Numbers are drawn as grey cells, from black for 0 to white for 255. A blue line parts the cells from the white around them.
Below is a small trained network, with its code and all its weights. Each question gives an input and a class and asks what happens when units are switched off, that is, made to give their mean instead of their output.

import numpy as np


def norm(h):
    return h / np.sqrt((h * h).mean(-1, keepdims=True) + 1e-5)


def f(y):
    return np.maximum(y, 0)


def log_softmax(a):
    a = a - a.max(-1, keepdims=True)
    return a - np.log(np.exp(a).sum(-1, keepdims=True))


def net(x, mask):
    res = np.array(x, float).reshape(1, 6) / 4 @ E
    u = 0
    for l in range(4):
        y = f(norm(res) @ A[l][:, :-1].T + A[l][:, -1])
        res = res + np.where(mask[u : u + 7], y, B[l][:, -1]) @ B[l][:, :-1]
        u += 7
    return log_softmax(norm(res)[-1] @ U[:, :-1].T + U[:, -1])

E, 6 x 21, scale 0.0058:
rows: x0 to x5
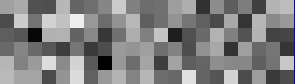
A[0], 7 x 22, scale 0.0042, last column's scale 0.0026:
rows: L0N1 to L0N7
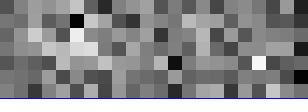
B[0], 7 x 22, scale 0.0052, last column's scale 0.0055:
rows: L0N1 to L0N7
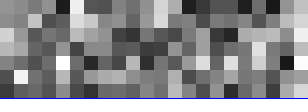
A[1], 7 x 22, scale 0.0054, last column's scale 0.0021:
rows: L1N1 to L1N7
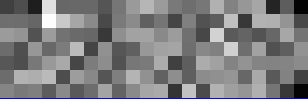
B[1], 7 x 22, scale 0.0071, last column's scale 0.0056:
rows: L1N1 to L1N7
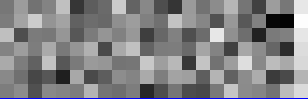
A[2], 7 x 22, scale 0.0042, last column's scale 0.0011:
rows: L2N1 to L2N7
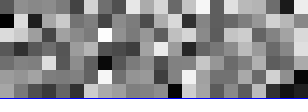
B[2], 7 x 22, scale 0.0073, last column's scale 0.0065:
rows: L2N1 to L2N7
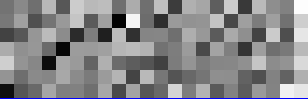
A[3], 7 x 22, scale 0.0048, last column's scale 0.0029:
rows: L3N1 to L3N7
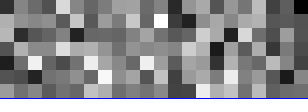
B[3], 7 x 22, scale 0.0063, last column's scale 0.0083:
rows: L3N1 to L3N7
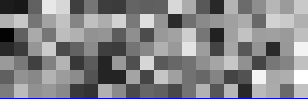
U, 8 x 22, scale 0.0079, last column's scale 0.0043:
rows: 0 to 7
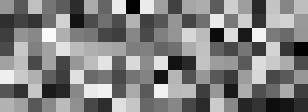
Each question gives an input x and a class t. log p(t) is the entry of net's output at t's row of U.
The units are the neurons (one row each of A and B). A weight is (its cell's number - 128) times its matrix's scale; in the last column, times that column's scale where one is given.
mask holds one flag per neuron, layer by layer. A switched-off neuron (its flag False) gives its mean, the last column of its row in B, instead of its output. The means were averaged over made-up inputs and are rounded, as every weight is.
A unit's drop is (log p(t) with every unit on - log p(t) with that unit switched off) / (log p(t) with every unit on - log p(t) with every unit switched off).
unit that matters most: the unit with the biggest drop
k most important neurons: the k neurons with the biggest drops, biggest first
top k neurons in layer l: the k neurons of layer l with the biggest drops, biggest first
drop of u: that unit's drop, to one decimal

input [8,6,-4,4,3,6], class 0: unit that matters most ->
L2N3
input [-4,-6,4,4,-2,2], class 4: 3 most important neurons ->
(L1N5, L1N2, L0N2)
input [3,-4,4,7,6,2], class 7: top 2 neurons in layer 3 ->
(L3N1, L3N6)
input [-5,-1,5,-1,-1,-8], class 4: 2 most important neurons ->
(L1N5, L2N4)
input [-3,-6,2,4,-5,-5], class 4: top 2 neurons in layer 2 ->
(L2N4, L2N3)
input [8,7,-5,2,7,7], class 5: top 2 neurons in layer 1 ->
(L1N1, L1N6)
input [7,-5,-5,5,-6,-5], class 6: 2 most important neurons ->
(L0N7, L1N1)
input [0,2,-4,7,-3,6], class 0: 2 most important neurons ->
(L0N5, L0N3)
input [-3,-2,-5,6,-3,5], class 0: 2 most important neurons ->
(L0N5, L1N2)
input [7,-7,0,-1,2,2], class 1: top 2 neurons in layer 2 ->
(L2N1, L2N4)
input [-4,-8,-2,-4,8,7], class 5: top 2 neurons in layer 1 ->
(L1N4, L1N1)
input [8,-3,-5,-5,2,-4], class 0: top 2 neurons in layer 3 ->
(L3N6, L3N1)
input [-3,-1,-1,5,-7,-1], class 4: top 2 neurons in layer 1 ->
(L1N5, L1N2)
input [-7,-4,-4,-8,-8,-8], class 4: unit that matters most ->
L2N1
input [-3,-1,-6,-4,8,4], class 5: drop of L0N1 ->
0.2
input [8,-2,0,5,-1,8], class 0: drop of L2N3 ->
0.4
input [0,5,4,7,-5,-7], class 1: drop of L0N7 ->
0.2
